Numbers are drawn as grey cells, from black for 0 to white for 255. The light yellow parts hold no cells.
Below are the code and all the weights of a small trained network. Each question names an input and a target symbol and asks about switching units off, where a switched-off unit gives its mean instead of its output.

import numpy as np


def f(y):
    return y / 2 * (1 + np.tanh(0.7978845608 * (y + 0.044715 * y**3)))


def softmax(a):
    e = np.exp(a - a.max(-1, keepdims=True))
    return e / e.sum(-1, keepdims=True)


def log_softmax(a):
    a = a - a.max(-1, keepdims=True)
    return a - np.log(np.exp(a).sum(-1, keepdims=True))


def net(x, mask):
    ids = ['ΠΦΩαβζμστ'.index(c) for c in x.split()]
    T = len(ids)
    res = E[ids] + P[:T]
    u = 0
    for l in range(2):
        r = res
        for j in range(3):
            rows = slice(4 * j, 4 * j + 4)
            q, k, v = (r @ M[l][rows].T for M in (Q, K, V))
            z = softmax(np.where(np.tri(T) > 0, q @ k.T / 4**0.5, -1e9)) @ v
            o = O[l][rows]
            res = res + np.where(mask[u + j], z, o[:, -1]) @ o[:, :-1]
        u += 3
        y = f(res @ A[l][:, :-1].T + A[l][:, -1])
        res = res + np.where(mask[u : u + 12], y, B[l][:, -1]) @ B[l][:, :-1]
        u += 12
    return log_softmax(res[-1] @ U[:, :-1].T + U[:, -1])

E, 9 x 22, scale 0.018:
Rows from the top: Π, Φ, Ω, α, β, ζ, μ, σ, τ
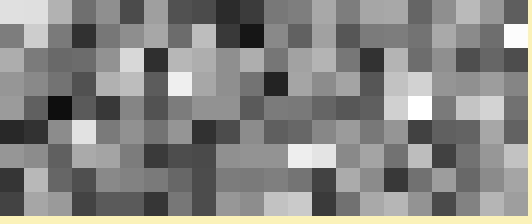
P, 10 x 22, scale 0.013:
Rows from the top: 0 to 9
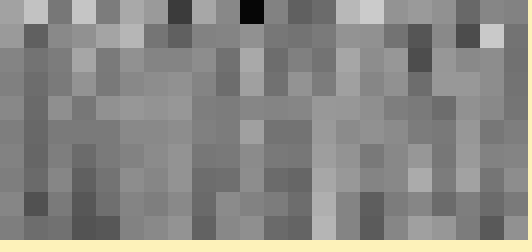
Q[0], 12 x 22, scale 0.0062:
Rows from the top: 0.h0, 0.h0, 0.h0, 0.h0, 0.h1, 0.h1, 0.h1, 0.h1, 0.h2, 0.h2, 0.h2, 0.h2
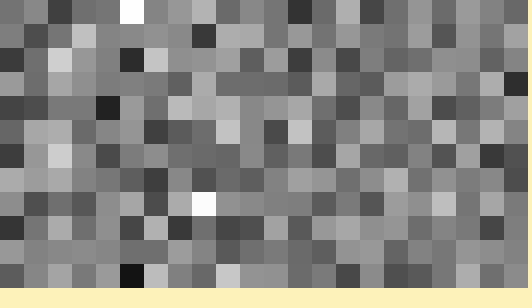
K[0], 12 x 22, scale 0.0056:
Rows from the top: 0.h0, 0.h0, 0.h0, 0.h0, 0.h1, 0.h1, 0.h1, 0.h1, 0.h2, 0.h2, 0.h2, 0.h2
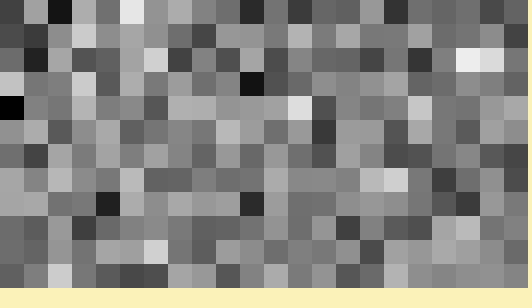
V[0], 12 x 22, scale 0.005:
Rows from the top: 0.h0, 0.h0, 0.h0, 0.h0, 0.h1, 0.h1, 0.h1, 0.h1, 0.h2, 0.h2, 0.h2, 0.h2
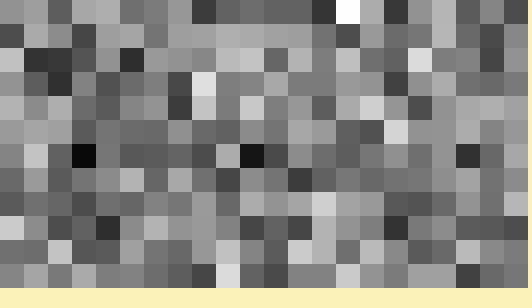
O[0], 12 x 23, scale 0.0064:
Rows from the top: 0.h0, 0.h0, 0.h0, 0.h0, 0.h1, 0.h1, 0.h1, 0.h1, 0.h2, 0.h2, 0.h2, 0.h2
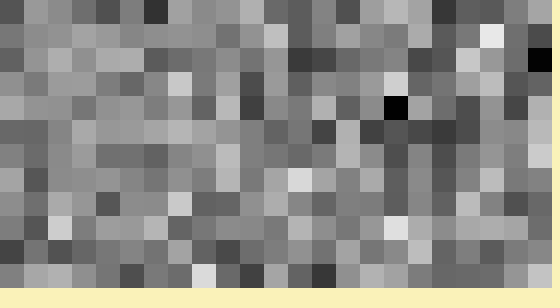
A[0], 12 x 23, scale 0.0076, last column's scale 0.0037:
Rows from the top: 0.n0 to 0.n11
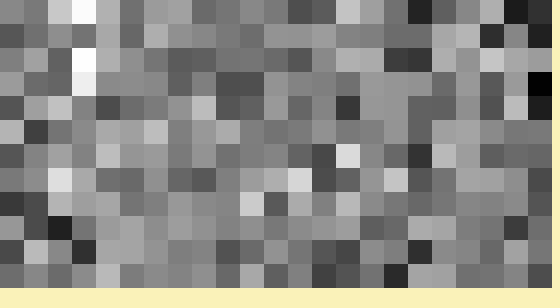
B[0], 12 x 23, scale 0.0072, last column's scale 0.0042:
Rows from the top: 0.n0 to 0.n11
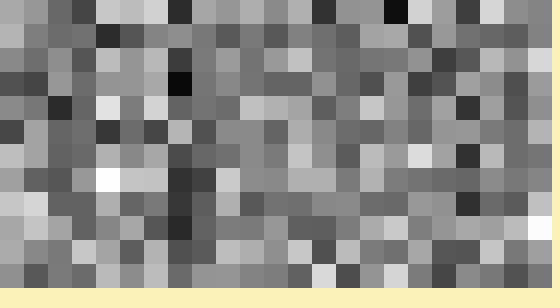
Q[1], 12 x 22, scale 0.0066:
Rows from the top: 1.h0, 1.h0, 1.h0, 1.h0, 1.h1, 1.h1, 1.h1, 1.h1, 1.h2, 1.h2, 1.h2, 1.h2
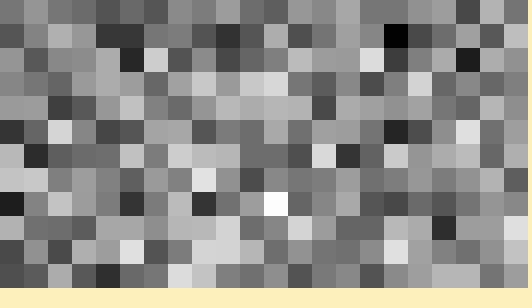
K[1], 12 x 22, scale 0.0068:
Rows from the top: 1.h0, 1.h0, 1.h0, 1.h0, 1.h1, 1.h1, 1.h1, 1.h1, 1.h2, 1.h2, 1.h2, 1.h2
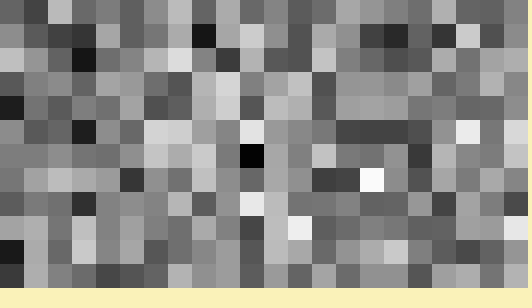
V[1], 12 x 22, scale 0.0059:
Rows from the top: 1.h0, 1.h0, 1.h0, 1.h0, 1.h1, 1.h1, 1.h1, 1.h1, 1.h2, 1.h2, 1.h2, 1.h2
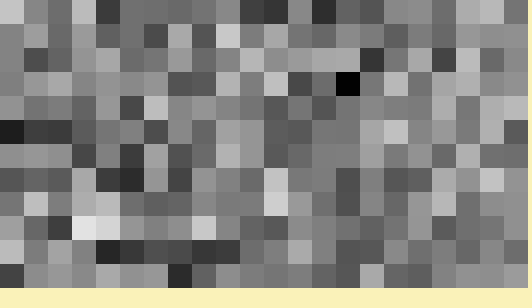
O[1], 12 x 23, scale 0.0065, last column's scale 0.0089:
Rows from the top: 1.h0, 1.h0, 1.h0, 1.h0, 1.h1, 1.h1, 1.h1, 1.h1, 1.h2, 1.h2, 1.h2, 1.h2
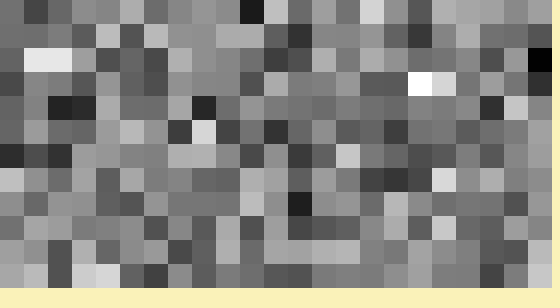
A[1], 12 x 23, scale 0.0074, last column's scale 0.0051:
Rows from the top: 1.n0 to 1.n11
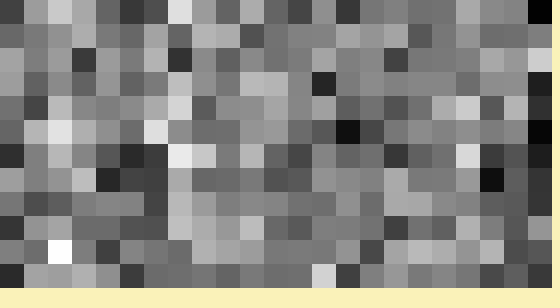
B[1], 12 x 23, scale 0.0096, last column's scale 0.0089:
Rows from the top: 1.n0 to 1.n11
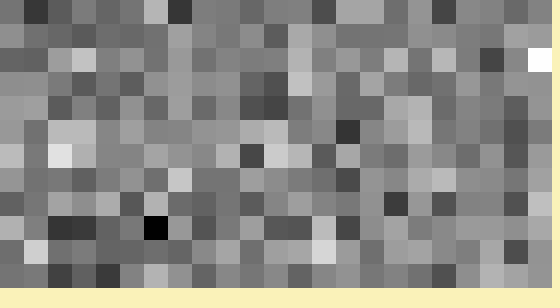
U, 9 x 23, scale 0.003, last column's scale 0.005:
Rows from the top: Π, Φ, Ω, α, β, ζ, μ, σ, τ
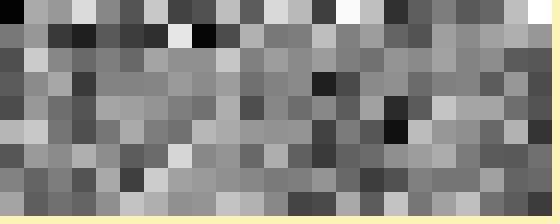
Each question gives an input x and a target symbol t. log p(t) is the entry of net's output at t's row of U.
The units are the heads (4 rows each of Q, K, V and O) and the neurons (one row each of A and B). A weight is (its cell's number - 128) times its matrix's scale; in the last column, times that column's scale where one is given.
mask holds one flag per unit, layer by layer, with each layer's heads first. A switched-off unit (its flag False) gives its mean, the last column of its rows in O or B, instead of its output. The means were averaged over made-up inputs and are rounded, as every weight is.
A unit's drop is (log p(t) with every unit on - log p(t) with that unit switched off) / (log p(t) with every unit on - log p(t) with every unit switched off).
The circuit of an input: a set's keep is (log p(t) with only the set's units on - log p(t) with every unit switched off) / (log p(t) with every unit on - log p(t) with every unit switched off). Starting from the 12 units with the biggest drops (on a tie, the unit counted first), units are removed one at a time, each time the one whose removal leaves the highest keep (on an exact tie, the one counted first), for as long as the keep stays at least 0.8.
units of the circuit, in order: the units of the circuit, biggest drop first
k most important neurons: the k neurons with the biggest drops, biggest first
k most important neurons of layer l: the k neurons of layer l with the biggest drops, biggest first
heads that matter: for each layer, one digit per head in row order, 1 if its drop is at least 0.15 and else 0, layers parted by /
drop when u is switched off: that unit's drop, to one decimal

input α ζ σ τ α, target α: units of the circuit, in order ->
1.h2; 1.h1; 0.h2
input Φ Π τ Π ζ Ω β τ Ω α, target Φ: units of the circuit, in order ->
1.h1
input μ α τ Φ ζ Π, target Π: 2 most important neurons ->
0.n0; 1.n2
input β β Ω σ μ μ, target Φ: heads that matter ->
011 / 101
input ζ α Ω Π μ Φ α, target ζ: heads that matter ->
111 / 110
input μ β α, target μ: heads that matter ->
000 / 001
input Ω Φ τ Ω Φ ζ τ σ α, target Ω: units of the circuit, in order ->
1.n10; 1.h1; 1.h2; 0.n9
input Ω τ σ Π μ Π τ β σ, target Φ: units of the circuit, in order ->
1.n9; 1.h0; 0.h0; 0.h2
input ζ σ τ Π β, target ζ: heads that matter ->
110 / 110
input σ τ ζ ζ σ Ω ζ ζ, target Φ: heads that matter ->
000 / 100
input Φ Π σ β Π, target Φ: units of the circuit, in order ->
0.h0; 1.h1; 1.n7; 0.n2
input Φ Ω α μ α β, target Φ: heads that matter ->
000 / 010
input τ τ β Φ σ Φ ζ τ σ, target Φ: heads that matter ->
011 / 100
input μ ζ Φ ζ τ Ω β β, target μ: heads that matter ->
000 / 001
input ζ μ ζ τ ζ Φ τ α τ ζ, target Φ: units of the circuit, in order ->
1.h0; 1.n7; 0.h0
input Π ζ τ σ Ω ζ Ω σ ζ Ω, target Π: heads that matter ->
101 / 110
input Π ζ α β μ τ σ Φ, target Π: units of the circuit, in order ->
0.n10; 1.n2
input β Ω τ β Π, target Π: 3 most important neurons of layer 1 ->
1.n2; 1.n9; 1.n7
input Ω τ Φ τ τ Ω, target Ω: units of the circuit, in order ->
1.n10; 1.h1; 1.h2; 0.h0
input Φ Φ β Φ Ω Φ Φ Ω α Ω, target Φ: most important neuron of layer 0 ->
0.n9
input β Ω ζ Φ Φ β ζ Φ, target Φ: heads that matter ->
101 / 010
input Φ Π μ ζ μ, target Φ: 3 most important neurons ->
1.n7; 1.n11; 0.n0
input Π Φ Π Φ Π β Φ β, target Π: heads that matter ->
001 / 110
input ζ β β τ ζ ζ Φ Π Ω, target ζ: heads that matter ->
110 / 110
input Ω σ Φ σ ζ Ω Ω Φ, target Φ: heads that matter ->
111 / 010
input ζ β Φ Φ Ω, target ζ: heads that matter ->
111 / 110
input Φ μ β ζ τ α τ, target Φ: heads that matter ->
001 / 100
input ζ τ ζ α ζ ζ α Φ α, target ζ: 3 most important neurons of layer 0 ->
0.n3; 0.n9; 0.n4
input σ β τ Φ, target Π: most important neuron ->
1.n2
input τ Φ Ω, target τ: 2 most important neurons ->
0.n9; 1.n8
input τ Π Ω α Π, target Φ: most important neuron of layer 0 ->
0.n2
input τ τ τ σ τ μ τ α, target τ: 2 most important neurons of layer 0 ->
0.n9; 0.n11
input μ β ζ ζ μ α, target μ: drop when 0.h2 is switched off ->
0.1
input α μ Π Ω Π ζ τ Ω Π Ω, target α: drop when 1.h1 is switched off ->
0.2
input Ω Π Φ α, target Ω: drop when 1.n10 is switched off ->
0.6
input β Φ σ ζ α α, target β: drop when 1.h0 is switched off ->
0.5
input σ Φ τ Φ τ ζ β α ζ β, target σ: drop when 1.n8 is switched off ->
0.3
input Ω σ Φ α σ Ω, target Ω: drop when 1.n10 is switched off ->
0.6
